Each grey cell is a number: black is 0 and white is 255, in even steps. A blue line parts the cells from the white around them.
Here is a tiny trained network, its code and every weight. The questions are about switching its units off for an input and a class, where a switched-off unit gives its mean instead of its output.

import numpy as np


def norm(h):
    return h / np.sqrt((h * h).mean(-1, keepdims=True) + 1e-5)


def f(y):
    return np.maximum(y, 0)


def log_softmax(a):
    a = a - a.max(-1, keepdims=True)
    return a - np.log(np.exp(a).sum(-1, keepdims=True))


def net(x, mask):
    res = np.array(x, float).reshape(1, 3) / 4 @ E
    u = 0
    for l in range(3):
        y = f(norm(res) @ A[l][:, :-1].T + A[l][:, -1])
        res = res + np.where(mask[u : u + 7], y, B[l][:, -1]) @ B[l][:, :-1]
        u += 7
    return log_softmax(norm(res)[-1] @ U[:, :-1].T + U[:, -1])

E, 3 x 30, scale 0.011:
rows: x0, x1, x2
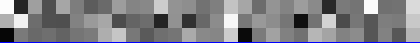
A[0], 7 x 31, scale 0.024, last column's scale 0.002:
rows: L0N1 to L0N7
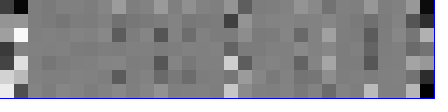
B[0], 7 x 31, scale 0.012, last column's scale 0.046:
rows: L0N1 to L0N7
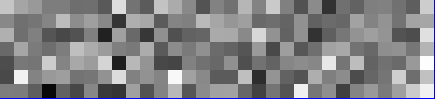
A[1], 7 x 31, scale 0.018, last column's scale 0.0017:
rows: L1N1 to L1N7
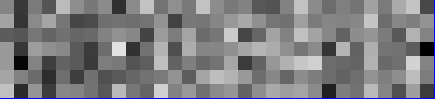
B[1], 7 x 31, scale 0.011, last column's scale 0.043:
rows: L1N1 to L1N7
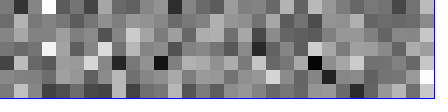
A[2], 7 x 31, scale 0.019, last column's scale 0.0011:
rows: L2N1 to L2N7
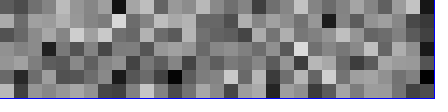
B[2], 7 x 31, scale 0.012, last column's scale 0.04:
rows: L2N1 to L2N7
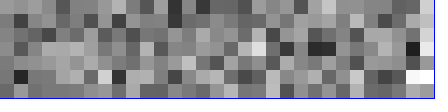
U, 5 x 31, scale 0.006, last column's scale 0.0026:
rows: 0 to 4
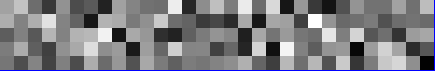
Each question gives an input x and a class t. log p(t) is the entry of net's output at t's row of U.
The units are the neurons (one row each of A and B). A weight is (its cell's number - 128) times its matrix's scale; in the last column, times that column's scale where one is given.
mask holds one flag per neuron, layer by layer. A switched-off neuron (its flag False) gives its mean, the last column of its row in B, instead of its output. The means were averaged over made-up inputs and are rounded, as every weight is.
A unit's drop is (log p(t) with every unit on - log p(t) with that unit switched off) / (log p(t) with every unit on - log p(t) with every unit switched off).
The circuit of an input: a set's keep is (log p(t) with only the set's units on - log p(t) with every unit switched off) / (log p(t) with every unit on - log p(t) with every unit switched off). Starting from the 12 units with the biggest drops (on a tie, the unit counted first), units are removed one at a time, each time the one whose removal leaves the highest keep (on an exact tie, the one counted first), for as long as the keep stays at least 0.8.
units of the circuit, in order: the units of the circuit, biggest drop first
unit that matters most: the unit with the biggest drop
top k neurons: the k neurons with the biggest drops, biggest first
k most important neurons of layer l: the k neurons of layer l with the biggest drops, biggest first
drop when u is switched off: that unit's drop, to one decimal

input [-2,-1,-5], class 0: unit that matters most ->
L0N5
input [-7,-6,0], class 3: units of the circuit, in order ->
(L0N4 L2N6)
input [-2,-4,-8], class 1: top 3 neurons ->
(L1N5 L0N5 L0N6)
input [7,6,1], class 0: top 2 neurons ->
(L0N7 L1N6)
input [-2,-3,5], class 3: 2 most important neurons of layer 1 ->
(L1N6 L1N3)
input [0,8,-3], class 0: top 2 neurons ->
(L0N3 L0N6)
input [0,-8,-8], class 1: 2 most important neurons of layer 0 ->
(L0N5 L0N4)
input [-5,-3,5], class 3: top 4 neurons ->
(L0N7 L2N3 L0N4 L0N3)
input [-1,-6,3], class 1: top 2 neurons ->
(L0N1 L0N7)
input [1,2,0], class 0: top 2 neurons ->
(L0N3 L0N6)
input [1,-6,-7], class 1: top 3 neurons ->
(L0N3 L0N5 L1N1)
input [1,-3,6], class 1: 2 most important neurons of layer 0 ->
(L0N1 L0N7)
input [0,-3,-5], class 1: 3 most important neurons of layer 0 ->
(L0N5 L0N3 L0N4)
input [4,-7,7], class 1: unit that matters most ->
L0N1
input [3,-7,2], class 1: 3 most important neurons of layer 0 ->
(L0N1 L0N7 L0N3)
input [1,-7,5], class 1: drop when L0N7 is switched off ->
0.3
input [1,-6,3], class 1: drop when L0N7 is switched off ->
0.4
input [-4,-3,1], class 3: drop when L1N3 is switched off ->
0.0
